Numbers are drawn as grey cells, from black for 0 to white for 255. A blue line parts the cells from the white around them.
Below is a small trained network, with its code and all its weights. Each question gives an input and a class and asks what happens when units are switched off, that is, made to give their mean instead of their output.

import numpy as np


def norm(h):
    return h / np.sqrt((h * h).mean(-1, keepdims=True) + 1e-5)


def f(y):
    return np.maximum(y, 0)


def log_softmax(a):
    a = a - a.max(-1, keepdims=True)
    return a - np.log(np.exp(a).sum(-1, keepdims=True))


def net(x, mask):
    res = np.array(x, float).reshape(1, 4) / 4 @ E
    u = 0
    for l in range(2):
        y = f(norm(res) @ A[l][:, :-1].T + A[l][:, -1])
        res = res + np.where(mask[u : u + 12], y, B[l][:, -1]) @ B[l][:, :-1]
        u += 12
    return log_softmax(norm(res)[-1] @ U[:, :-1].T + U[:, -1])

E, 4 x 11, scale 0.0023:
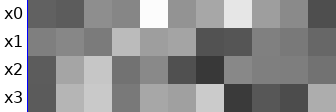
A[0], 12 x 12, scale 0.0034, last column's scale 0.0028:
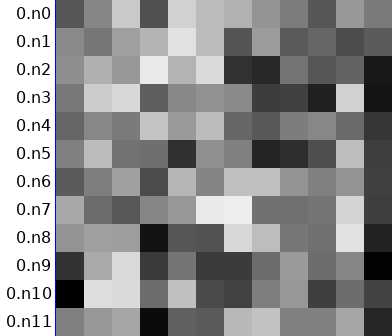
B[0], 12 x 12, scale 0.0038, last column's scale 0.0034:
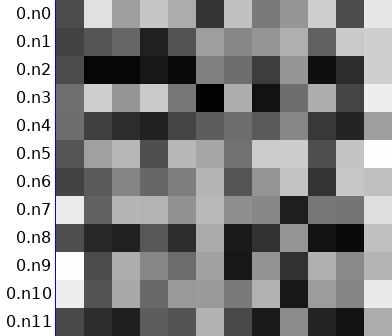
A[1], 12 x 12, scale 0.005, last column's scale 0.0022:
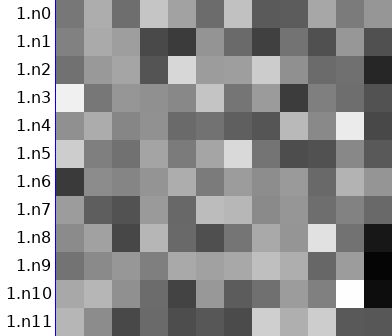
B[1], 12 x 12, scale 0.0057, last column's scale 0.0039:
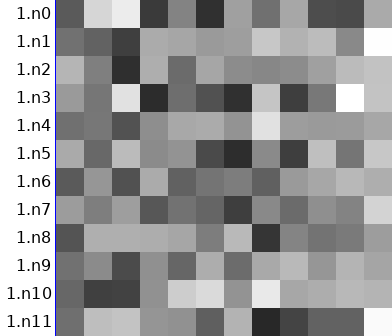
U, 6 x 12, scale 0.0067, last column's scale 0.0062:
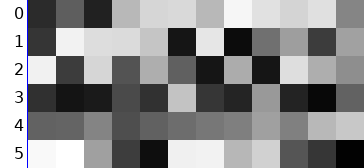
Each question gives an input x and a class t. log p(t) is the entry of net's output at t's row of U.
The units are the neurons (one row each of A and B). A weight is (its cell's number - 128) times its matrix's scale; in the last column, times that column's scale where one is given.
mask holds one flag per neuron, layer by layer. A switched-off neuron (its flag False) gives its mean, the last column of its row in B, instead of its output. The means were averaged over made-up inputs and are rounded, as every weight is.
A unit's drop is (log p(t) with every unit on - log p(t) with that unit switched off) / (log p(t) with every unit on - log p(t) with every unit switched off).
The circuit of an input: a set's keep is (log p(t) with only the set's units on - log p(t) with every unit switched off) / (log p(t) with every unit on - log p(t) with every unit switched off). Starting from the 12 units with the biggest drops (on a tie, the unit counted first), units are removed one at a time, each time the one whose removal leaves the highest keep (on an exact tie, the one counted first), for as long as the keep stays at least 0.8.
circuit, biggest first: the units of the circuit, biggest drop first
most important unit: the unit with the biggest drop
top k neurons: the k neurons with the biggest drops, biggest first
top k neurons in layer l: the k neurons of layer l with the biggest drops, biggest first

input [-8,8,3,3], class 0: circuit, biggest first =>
(1.n1)
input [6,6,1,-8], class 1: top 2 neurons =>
(1.n11, 0.n5)
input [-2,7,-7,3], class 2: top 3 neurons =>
(0.n7, 1.n5, 0.n8)
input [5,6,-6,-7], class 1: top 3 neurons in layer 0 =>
(0.n5, 0.n7, 0.n10)
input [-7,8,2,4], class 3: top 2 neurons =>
(0.n2, 0.n4)
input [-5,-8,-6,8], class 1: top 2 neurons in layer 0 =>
(0.n3, 0.n2)
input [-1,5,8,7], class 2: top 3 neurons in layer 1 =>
(1.n11, 1.n3, 1.n8)
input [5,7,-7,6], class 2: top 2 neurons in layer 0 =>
(0.n7, 0.n3)
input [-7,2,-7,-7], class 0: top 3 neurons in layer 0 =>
(0.n10, 0.n7, 0.n0)
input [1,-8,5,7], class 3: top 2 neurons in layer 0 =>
(0.n8, 0.n11)
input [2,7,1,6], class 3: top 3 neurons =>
(0.n2, 0.n4, 0.n1)
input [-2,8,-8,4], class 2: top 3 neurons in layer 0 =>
(0.n7, 0.n8, 0.n11)
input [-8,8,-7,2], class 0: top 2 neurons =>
(0.n5, 1.n1)
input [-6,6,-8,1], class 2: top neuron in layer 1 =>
(1.n5)
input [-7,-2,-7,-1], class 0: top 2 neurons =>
(0.n5, 1.n10)
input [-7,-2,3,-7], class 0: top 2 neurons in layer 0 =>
(0.n0, 0.n3)
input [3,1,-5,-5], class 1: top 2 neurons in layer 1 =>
(1.n11, 1.n8)
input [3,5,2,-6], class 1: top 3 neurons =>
(0.n5, 1.n11, 0.n2)
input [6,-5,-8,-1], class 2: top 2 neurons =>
(0.n7, 0.n5)
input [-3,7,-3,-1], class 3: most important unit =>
0.n2
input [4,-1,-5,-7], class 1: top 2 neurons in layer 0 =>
(0.n7, 0.n10)
